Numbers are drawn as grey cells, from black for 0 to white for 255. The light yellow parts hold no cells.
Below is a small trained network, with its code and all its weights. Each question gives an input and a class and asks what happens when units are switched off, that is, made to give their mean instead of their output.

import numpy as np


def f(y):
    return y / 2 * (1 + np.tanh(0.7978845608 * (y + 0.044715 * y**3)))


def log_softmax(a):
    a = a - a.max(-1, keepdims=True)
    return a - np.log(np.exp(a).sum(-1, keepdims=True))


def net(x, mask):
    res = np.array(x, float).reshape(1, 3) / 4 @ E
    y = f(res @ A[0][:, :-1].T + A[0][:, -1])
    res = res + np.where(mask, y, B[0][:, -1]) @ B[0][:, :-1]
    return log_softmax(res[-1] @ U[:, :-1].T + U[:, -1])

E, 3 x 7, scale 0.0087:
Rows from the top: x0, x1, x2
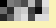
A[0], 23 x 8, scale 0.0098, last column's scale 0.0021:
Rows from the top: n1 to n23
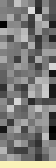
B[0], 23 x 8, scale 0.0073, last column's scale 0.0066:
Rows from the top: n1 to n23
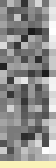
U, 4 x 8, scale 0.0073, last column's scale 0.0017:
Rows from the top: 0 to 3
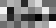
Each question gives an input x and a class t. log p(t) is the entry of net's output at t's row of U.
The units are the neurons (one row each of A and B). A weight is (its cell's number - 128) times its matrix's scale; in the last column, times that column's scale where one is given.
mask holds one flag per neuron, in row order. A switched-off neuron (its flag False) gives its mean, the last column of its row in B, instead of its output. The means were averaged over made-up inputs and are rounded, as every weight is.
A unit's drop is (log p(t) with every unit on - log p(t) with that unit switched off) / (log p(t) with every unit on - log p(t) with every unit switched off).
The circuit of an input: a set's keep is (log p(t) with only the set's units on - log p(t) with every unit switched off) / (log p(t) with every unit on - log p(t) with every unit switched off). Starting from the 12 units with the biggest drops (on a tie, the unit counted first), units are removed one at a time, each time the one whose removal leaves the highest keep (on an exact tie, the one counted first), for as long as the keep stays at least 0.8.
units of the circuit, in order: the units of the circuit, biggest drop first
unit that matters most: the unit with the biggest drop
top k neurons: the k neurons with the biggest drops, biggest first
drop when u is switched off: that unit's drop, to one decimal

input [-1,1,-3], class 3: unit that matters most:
n12
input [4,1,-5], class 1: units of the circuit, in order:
n22, n7
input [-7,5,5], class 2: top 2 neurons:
n5, n15
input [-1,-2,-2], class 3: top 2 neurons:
n12, n6
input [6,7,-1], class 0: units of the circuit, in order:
n21, n1
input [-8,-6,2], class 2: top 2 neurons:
n5, n9
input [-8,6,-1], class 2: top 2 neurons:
n5, n16
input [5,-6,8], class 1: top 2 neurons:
n12, n4
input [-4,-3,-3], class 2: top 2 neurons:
n12, n21
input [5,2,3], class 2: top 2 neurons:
n22, n19
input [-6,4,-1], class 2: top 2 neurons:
n5, n16
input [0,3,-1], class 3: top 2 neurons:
n16, n3
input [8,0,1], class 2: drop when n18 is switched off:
0.0
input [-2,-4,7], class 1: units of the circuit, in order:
n12
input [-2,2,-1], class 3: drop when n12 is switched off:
0.1
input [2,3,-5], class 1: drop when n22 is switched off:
0.2
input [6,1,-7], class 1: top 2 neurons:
n22, n7
